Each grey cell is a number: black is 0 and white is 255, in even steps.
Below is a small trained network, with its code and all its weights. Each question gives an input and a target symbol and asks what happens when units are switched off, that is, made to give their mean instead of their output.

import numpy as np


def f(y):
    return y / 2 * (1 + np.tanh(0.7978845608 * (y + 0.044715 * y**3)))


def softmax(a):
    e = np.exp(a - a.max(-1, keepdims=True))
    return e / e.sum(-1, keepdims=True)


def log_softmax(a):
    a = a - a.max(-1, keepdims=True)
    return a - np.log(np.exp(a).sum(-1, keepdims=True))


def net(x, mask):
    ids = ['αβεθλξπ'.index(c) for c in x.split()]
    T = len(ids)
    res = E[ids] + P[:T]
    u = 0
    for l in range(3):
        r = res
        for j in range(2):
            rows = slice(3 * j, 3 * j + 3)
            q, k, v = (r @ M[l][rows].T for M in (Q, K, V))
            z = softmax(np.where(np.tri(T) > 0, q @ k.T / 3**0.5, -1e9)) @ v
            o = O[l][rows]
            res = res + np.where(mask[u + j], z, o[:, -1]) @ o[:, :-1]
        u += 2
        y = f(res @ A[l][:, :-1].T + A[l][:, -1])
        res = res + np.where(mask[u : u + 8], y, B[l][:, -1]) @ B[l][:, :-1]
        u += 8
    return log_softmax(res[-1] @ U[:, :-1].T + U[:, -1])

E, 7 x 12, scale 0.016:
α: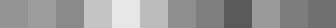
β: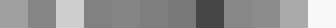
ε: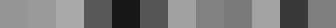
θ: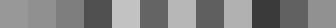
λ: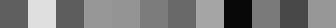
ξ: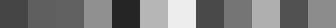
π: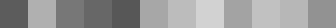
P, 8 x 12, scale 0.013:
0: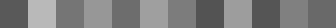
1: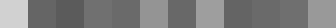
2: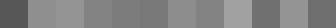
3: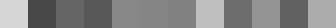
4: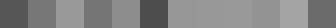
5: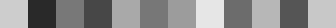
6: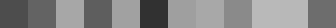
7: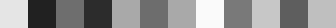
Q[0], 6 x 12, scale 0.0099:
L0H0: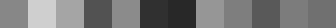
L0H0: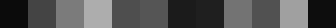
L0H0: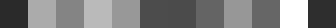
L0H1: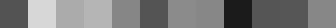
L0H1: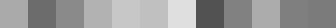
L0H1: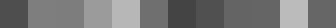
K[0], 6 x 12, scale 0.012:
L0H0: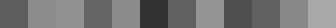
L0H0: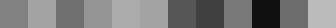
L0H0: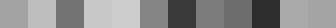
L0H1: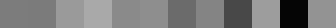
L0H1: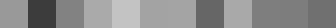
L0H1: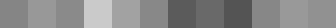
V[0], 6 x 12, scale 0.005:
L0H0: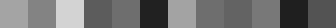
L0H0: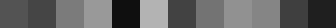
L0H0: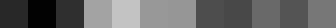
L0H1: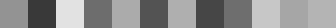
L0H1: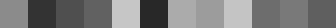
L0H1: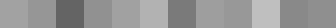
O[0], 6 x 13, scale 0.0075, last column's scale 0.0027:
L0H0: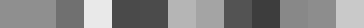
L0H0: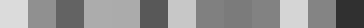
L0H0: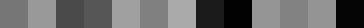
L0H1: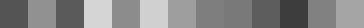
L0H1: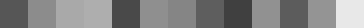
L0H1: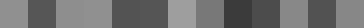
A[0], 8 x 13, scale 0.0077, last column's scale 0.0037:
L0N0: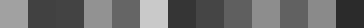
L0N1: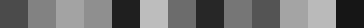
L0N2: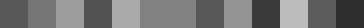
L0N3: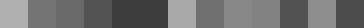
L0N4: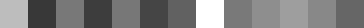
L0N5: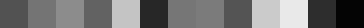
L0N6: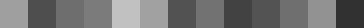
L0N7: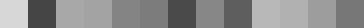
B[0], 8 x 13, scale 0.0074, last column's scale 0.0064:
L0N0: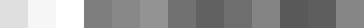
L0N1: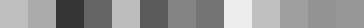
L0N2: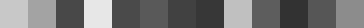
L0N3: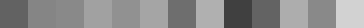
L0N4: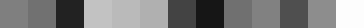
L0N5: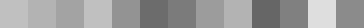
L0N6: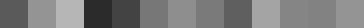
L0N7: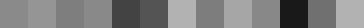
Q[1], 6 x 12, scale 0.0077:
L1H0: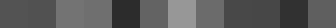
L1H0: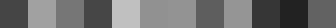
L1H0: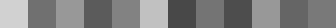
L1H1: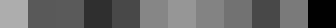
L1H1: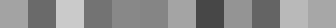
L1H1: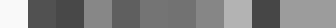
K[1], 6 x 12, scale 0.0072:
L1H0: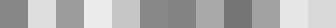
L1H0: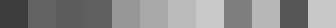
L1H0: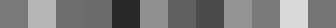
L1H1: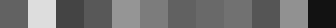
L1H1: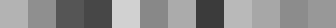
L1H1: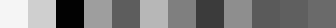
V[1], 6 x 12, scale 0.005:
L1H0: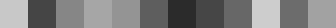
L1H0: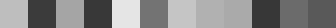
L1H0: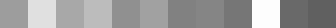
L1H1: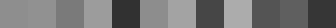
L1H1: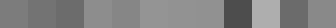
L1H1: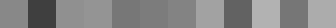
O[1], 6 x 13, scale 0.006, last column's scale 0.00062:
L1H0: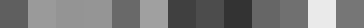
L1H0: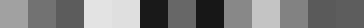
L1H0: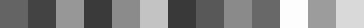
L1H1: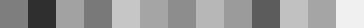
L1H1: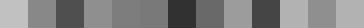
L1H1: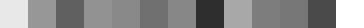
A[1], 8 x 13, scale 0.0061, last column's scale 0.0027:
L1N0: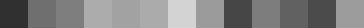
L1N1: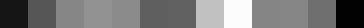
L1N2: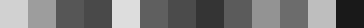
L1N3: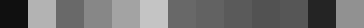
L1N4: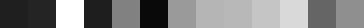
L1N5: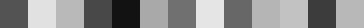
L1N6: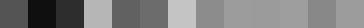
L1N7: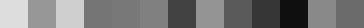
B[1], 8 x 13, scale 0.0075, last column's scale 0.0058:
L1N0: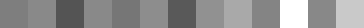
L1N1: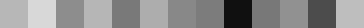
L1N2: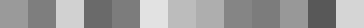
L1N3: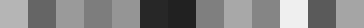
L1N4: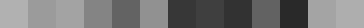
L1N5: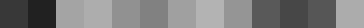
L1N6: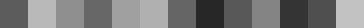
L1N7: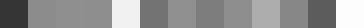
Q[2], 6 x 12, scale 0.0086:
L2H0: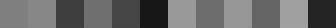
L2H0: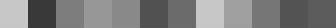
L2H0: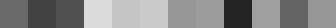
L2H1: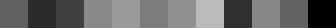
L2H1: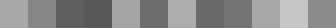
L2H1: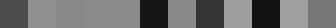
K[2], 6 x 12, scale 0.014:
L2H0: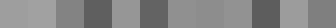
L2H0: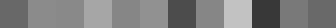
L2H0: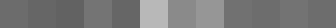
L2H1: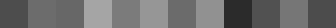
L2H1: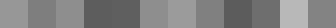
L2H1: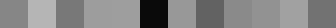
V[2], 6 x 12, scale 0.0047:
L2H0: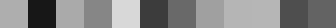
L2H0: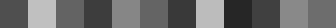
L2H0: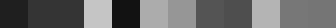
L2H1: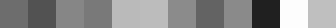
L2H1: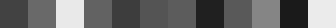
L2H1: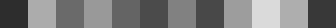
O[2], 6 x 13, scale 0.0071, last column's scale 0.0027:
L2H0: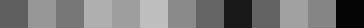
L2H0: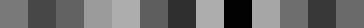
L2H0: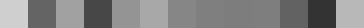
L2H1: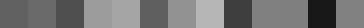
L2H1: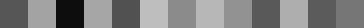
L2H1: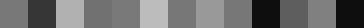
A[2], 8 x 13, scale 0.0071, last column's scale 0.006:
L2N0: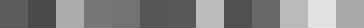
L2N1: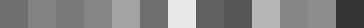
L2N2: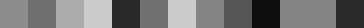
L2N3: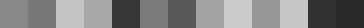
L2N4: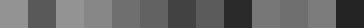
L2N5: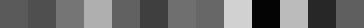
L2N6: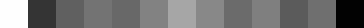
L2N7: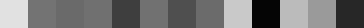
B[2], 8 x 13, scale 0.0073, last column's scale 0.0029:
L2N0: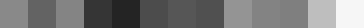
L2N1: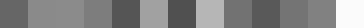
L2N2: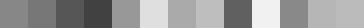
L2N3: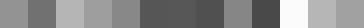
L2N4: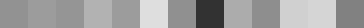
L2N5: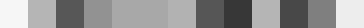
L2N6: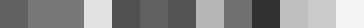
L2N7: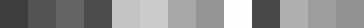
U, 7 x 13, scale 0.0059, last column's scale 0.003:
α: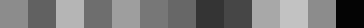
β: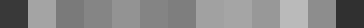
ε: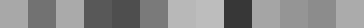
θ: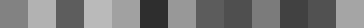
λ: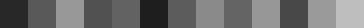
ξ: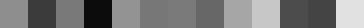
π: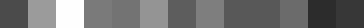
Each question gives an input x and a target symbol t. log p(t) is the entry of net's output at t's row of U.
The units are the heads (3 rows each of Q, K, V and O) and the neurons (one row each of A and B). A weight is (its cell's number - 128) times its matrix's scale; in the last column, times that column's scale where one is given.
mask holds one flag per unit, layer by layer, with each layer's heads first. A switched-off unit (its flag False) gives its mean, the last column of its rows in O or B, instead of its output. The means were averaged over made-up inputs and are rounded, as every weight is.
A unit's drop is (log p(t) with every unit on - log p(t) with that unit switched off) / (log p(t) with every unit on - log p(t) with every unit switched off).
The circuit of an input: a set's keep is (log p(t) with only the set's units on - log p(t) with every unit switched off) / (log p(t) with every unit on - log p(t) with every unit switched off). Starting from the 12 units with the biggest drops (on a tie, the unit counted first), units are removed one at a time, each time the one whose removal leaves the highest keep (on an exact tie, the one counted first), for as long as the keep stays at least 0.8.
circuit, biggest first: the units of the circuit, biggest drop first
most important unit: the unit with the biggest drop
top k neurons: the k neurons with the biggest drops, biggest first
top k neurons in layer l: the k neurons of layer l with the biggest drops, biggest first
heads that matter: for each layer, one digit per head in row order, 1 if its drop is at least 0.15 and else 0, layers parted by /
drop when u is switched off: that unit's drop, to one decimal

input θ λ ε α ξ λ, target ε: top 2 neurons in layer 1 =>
[L1N2 L1N6]
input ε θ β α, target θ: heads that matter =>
10 / 00 / 00
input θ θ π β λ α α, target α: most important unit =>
L0H1
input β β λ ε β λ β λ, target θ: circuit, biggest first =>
[L0H0 L0N4]
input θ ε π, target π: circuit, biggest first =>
[L0H0 L1N5 L1N1]
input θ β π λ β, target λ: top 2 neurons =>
[L0N4 L1N4]
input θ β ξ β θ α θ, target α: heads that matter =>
11 / 10 / 00
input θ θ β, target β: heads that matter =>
00 / 00 / 11
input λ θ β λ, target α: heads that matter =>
01 / 00 / 10
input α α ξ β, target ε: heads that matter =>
10 / 00 / 00
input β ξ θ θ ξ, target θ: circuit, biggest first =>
[L1H0 L0H0]
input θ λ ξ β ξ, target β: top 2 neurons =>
[L1N2 L1N0]
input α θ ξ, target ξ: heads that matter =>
00 / 00 / 10
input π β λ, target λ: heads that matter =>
01 / 00 / 00
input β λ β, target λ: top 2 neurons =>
[L0N4 L2N0]
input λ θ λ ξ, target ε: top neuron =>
[L0N0]
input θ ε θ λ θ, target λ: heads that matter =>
01 / 10 / 00
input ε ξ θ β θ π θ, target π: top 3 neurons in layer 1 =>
[L1N4 L1N1 L1N2]
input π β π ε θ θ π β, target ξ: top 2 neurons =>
[L1N7 L1N1]
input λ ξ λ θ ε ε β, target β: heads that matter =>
00 / 01 / 01
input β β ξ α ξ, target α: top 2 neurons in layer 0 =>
[L0N7 L0N0]
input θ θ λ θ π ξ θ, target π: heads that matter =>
11 / 10 / 00
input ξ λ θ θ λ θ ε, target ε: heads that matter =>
11 / 00 / 00
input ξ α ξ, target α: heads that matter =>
11 / 10 / 01
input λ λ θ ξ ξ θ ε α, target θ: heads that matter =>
10 / 01 / 00
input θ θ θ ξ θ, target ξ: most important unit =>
L1H0
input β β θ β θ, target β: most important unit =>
L2H0
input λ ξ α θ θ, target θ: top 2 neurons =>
[L2N5 L0N2]
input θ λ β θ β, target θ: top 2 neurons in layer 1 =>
[L1N1 L1N4]
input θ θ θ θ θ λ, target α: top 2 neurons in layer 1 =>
[L1N3 L1N2]
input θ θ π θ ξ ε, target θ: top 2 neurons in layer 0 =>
[L0N4 L0N3]
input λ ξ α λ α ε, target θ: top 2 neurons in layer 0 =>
[L0N4 L0N0]
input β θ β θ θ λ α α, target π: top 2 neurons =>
[L0N0 L1N7]
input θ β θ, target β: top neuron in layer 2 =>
[L2N7]
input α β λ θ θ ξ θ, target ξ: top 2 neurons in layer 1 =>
[L1N4 L1N2]
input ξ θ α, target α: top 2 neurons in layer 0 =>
[L0N1 L0N7]
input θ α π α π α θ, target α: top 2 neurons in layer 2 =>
[L2N4 L2N1]
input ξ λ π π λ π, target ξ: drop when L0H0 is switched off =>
0.4
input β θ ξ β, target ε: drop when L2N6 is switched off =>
0.1
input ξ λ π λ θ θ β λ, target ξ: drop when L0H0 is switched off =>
0.5
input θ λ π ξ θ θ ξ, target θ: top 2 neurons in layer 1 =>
[L1N2 L1N6]
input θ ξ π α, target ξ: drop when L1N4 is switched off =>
0.1
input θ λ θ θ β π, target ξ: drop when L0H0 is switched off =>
0.3
